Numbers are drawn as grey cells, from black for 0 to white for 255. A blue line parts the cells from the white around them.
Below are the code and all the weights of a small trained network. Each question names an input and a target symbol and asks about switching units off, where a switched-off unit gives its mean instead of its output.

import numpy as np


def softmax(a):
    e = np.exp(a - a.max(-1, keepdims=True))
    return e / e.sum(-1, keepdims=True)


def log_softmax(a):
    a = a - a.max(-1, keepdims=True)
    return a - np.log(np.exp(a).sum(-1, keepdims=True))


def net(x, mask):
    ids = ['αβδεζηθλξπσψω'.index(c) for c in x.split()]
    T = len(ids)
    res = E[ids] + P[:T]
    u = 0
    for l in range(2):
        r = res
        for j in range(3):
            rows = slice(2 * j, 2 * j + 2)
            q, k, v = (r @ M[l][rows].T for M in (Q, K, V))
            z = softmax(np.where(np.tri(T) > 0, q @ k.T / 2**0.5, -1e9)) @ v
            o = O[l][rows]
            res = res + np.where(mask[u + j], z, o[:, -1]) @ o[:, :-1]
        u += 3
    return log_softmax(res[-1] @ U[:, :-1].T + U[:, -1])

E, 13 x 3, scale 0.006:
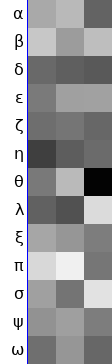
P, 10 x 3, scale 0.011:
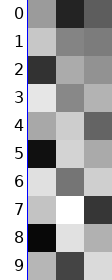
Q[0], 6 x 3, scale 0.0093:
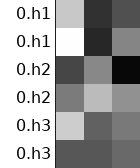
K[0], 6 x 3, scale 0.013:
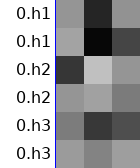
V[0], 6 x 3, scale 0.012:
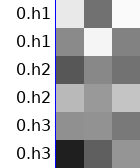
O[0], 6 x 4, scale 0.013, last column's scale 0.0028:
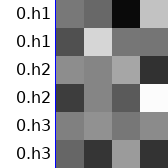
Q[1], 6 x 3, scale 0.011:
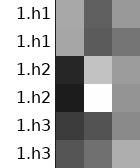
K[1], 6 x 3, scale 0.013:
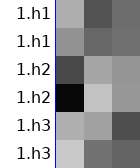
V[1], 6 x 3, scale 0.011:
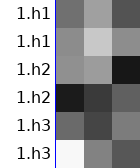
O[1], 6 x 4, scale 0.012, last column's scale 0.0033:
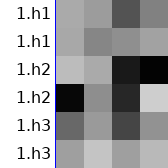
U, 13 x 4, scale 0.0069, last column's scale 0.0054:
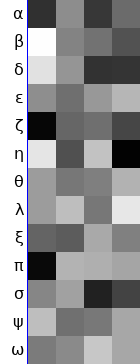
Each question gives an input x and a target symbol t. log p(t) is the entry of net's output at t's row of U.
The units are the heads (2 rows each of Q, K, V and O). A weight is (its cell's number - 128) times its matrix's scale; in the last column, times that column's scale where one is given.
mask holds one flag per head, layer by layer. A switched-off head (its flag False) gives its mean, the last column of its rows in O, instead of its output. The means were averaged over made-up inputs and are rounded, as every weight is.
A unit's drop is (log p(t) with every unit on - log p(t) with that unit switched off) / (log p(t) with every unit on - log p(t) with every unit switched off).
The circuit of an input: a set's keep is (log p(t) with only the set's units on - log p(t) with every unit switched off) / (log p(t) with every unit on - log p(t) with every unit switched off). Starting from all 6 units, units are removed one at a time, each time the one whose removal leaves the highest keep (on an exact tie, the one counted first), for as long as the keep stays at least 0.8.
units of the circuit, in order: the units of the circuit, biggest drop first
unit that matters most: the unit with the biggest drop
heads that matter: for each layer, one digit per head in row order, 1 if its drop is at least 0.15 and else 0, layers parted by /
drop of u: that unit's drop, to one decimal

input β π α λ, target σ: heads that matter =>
100 / 010
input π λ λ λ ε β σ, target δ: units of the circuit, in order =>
1.h2, 0.h1
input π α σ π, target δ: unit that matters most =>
1.h2
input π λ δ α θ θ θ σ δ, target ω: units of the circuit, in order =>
0.h1, 1.h2, 1.h1
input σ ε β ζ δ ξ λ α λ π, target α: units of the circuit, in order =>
0.h1, 1.h2, 1.h3
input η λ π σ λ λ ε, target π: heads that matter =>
111 / 110
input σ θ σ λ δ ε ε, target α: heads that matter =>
100 / 010
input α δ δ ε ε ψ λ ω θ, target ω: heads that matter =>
110 / 010
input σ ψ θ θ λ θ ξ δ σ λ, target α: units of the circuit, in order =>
0.h1, 1.h2
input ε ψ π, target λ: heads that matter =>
100 / 000
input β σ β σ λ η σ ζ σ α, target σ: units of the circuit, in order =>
0.h1, 1.h2
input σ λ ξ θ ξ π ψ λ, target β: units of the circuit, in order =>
1.h2, 1.h1, 0.h1
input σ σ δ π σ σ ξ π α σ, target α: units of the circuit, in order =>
0.h1, 1.h2, 0.h2
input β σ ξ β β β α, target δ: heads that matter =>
101 / 010
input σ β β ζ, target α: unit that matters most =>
0.h1
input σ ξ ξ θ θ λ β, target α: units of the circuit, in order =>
0.h1, 1.h2, 1.h3, 1.h1
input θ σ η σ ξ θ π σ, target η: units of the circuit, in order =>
0.h1, 1.h2, 0.h2, 1.h1
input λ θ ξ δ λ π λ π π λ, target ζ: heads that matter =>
101 / 110
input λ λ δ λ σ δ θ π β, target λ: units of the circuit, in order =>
0.h1, 1.h1, 1.h2
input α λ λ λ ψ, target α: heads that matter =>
101 / 011
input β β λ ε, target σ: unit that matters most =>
0.h1
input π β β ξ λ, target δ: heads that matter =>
101 / 110
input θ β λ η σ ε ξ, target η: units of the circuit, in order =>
0.h1, 1.h2
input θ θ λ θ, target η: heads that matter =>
110 / 010
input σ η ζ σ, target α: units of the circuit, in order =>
0.h1, 1.h2, 1.h1
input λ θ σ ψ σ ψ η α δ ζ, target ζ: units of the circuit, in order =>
0.h1, 1.h2, 0.h3, 1.h1
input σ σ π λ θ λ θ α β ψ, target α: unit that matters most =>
0.h1
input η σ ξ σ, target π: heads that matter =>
111 / 111
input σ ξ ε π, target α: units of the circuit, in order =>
0.h1, 1.h2, 1.h3, 1.h1
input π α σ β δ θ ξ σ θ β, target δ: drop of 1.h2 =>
0.7
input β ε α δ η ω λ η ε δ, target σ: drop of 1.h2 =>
0.7
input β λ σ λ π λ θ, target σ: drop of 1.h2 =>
0.6
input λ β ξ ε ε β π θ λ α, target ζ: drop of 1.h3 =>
0.2
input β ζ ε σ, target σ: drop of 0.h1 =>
0.8
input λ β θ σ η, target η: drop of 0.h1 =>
0.9
